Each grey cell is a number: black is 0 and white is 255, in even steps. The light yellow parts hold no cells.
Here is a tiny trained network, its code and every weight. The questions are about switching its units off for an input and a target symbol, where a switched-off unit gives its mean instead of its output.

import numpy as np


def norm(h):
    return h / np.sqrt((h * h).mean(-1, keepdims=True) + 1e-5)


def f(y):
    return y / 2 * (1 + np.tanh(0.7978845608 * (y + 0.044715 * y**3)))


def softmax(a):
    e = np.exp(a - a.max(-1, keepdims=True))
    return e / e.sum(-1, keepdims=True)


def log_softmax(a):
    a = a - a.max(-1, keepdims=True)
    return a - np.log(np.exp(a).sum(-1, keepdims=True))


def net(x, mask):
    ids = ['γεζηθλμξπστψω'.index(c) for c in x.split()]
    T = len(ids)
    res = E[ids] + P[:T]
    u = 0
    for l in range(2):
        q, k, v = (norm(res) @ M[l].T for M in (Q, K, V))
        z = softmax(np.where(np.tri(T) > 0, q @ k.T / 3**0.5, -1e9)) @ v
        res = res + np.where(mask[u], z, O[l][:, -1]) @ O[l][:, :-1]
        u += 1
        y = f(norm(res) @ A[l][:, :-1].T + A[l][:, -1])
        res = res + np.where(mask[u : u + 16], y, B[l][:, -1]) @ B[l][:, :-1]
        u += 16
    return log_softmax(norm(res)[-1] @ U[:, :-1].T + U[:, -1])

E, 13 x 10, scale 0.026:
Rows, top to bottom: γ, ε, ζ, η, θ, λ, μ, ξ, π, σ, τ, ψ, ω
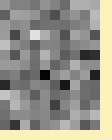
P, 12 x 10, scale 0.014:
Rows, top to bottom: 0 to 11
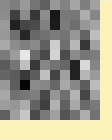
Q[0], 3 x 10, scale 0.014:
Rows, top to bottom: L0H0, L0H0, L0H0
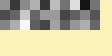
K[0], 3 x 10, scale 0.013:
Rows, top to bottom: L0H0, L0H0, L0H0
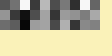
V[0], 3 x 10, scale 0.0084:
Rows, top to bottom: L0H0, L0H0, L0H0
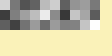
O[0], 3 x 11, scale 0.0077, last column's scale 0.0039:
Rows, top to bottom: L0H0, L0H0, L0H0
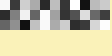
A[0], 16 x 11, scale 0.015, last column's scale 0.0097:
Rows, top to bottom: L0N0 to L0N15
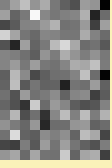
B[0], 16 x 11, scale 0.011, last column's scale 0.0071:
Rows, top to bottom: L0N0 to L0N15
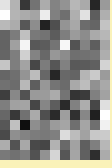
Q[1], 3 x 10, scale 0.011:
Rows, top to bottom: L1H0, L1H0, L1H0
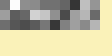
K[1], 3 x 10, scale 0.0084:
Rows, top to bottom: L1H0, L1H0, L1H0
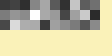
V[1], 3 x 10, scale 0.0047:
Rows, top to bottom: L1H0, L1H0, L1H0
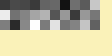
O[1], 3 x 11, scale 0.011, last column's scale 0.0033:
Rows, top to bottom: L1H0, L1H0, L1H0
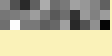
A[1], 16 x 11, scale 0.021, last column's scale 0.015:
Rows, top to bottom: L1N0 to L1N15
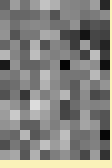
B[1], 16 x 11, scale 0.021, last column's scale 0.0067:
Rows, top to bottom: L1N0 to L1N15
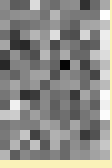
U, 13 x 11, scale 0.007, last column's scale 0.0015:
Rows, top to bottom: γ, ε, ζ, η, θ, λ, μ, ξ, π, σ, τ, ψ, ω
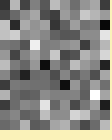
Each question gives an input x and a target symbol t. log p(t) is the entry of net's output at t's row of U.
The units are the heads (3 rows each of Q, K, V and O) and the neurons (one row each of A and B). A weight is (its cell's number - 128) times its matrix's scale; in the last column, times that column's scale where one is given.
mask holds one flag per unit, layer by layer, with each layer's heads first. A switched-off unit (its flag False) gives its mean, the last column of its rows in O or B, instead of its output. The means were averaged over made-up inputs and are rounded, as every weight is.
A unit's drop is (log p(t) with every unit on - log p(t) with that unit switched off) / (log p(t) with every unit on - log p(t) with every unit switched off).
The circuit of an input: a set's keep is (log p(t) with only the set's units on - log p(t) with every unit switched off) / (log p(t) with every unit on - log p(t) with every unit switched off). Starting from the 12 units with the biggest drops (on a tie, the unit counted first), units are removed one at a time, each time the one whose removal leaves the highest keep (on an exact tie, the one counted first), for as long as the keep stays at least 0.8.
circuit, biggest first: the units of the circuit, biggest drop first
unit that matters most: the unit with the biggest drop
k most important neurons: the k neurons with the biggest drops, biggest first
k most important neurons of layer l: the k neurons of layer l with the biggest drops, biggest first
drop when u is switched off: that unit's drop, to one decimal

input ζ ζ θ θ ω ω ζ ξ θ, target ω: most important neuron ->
(L1N13)
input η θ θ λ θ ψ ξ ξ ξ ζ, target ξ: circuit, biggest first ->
(L0H0, L0N11, L1N4)
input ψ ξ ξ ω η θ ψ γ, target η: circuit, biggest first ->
(L0H0, L1N11, L1H0)
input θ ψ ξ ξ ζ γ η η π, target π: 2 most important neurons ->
(L1N6, L0N8)
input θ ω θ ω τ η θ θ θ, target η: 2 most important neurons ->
(L1N11, L0N0)
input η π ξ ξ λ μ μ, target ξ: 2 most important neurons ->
(L0N11, L1N4)
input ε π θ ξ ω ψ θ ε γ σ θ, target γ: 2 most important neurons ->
(L0N13, L1N14)
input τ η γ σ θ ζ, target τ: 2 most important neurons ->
(L1N5, L1N7)
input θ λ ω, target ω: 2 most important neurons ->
(L0N4, L1N13)
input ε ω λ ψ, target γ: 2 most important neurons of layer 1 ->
(L1N14, L1N9)
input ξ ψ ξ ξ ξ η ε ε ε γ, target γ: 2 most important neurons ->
(L0N13, L1N14)
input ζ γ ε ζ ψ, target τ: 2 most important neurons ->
(L1N5, L0N6)
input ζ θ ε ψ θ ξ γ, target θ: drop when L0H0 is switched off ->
0.8
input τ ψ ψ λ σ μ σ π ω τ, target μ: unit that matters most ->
L0H0
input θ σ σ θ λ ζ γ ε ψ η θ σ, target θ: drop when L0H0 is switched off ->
0.9
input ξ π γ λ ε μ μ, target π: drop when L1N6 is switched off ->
0.2
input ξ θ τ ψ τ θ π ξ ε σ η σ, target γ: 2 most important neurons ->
(L0N13, L1N14)
